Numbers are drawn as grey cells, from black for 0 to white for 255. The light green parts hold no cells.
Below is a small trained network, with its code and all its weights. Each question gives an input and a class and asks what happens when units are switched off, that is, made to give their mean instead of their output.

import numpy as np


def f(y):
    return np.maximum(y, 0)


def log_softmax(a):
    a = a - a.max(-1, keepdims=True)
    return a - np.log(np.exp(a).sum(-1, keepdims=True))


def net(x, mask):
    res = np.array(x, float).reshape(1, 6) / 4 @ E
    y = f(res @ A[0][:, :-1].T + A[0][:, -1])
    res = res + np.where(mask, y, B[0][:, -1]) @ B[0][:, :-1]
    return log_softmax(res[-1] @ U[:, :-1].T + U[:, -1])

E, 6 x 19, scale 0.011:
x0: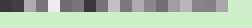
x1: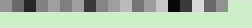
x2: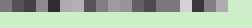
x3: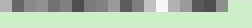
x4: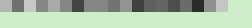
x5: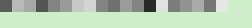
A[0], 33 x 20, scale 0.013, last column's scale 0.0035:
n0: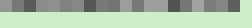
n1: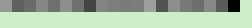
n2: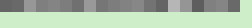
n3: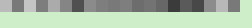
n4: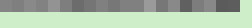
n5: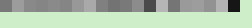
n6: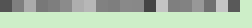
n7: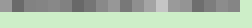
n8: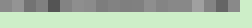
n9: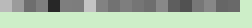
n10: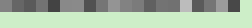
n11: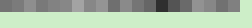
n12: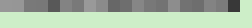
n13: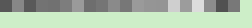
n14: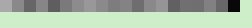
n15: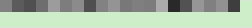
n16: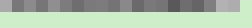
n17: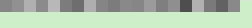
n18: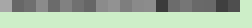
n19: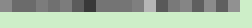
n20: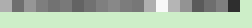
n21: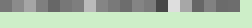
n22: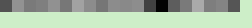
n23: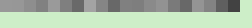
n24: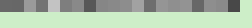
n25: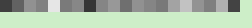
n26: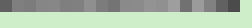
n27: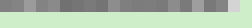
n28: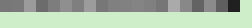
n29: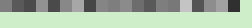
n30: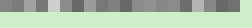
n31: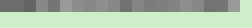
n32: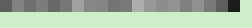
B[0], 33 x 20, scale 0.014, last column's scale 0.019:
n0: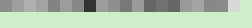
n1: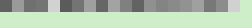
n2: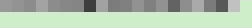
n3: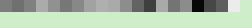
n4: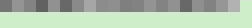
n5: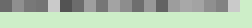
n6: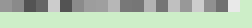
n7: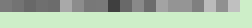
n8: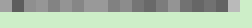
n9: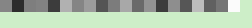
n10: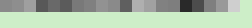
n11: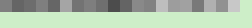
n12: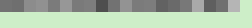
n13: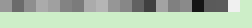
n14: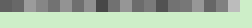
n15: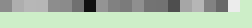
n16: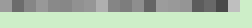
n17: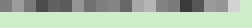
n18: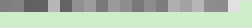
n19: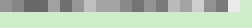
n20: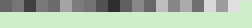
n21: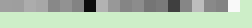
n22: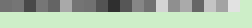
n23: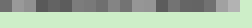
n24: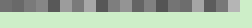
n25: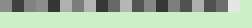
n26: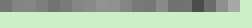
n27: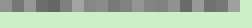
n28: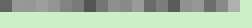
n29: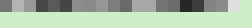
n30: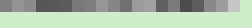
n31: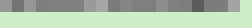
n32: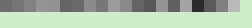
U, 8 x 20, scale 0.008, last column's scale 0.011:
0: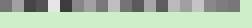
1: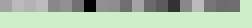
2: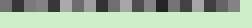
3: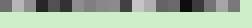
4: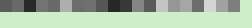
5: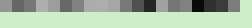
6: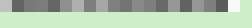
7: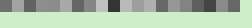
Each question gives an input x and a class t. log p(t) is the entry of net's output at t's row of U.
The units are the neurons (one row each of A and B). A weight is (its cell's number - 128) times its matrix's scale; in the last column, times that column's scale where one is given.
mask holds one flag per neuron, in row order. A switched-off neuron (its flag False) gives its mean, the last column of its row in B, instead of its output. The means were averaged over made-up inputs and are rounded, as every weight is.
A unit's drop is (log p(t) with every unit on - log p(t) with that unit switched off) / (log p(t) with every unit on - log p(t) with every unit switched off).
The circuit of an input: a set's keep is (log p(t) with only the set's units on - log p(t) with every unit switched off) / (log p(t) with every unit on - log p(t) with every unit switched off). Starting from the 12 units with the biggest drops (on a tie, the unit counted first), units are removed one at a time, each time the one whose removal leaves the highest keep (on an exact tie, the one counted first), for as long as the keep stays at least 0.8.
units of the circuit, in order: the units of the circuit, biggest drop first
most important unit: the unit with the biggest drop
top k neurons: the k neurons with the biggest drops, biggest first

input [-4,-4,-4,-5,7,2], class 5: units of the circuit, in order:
n3
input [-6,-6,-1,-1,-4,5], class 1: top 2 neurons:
n21; n25
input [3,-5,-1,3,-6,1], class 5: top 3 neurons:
n13; n15; n0
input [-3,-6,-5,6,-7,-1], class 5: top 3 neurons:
n13; n15; n32
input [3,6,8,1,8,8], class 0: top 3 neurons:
n6; n5; n13
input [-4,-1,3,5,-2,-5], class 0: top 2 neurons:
n22; n19
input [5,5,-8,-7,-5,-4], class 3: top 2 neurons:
n30; n17
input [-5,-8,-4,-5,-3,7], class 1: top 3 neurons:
n21; n19; n18
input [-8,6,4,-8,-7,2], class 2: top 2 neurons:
n9; n20
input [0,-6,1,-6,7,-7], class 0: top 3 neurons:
n18; n19; n13
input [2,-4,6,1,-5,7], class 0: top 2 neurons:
n6; n5
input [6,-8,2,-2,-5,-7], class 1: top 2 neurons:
n21; n2
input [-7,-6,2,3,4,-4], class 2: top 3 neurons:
n9; n15; n0
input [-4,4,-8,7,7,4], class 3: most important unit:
n17
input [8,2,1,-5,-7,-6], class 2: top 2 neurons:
n25; n3
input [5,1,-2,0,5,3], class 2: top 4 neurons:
n25; n13; n24; n32
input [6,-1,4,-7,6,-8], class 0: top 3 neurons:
n19; n1; n18
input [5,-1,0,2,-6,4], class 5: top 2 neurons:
n13; n9
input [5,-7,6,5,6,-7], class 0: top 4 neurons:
n19; n1; n18; n15
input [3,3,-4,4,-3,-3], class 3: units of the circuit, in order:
n30
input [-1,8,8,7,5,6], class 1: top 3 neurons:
n15; n0; n17
